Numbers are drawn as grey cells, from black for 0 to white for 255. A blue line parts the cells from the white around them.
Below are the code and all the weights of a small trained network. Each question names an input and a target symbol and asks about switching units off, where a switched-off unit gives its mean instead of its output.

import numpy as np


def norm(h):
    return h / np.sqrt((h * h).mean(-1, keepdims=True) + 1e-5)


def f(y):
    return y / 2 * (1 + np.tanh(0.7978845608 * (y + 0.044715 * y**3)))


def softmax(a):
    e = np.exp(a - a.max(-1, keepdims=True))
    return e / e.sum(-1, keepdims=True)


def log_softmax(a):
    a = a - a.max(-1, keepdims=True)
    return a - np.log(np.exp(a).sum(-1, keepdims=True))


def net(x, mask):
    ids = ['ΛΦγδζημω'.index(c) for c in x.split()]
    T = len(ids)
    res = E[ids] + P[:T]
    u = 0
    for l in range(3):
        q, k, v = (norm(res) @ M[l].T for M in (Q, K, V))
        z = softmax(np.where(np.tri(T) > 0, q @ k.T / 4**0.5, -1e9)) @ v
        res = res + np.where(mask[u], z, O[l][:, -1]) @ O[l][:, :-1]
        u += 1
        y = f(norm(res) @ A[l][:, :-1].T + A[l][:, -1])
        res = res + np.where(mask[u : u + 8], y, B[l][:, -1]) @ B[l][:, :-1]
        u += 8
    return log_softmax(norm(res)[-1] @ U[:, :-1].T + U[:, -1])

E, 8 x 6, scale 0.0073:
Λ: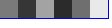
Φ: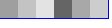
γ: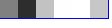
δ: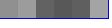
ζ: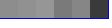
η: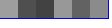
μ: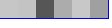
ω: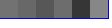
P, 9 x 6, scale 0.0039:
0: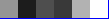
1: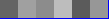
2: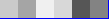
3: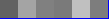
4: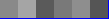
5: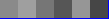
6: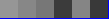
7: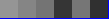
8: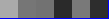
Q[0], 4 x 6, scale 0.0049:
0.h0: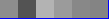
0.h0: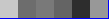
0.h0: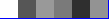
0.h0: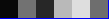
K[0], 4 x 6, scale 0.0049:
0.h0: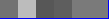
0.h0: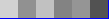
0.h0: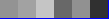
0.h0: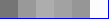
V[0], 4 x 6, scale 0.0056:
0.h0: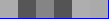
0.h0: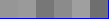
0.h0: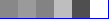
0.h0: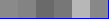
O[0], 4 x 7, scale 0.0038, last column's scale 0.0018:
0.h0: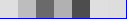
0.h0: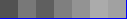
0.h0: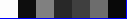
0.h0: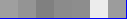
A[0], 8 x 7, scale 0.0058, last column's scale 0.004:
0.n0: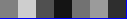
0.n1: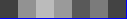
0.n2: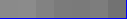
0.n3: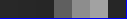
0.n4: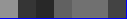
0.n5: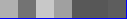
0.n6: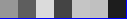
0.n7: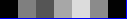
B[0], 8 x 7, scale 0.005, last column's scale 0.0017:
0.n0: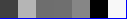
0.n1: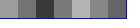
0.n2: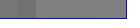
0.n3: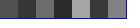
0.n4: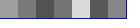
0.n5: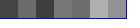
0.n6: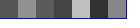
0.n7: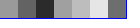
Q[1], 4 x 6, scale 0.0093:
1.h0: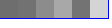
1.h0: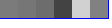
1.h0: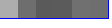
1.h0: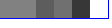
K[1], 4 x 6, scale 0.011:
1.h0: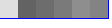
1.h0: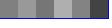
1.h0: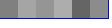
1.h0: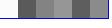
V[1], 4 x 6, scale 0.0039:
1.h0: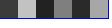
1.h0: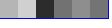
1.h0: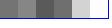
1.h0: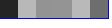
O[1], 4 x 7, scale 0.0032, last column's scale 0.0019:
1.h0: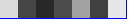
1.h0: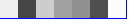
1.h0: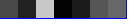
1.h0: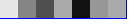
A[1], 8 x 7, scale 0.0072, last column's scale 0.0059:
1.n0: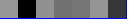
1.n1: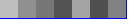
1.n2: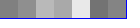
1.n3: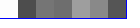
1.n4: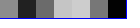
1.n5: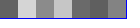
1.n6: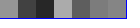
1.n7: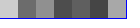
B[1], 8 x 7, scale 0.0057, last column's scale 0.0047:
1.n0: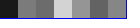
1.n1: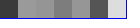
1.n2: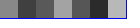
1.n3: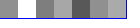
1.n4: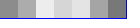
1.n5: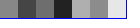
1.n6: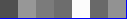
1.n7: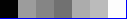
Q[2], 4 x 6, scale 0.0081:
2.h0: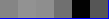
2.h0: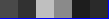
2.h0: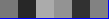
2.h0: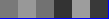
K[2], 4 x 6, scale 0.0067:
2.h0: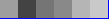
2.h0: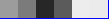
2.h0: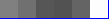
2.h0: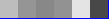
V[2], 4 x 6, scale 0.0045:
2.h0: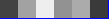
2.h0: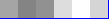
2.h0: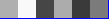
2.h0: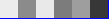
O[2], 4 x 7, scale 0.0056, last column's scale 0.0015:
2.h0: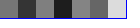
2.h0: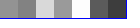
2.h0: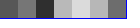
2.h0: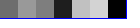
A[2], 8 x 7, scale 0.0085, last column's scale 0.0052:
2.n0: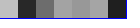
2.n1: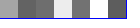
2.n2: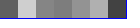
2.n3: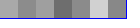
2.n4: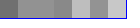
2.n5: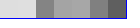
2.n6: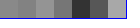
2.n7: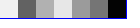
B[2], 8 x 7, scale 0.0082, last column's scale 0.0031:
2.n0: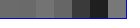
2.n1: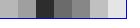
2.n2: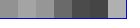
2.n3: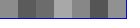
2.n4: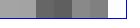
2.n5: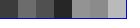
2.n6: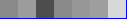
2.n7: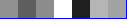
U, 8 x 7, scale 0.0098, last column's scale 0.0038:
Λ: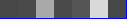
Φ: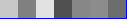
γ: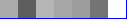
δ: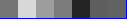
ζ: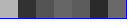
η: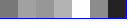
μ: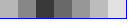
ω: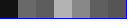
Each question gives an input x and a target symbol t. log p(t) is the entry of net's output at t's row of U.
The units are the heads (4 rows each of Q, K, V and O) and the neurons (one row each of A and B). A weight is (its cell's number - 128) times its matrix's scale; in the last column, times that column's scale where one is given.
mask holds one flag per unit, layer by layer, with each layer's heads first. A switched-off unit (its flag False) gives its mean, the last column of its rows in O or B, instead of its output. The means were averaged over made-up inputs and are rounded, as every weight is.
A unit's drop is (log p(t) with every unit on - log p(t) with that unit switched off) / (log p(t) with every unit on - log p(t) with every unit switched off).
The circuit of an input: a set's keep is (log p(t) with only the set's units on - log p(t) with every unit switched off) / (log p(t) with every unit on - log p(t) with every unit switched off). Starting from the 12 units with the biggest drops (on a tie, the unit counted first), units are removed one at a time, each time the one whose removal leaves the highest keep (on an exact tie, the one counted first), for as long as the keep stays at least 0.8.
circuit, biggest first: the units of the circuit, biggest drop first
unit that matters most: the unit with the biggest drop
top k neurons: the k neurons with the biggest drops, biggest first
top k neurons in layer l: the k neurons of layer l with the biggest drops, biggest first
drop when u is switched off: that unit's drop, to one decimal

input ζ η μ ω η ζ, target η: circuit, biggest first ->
2.h0, 1.n7
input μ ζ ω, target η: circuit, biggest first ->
2.h0
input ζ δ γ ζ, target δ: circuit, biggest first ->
0.h0, 0.n0, 1.n3, 1.n5
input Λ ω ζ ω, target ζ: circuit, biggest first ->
2.h0, 1.n7
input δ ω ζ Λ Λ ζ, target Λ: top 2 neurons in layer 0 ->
0.n6, 0.n0
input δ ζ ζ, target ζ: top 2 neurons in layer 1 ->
1.n5, 1.n2
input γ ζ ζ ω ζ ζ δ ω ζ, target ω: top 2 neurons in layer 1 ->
1.n7, 1.n1
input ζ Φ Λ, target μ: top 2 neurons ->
2.n1, 1.n1
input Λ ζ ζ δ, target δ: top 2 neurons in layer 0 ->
0.n5, 0.n1
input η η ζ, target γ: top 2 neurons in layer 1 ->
1.n3, 1.n1
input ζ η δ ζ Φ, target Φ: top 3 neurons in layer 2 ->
2.n5, 2.n1, 2.n6
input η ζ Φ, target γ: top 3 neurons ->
1.n2, 0.n0, 1.n7
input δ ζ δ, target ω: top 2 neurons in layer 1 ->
1.n3, 1.n5
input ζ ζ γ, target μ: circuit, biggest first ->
2.n1
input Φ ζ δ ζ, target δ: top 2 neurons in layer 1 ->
1.n3, 1.n7
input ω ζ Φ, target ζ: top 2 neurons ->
1.n2, 0.n6
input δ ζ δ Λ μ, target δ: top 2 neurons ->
1.n3, 0.n0
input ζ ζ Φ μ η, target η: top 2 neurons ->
1.n6, 0.n0
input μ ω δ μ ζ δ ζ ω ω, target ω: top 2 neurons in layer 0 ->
0.n3, 0.n0
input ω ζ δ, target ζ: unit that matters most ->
0.h0
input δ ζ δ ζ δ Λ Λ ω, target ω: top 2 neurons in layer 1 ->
1.n7, 1.n5
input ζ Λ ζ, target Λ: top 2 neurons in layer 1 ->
1.n3, 1.n5
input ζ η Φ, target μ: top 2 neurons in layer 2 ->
2.n5, 2.n3
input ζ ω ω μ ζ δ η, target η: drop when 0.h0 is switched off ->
0.3
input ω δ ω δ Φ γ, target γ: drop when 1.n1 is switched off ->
0.0
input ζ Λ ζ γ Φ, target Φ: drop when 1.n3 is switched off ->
0.1
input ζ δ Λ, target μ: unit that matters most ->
2.n1
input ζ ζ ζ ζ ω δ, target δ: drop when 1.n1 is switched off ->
0.2
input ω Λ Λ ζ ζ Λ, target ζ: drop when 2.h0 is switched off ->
0.3
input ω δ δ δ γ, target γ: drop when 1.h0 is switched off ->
0.2
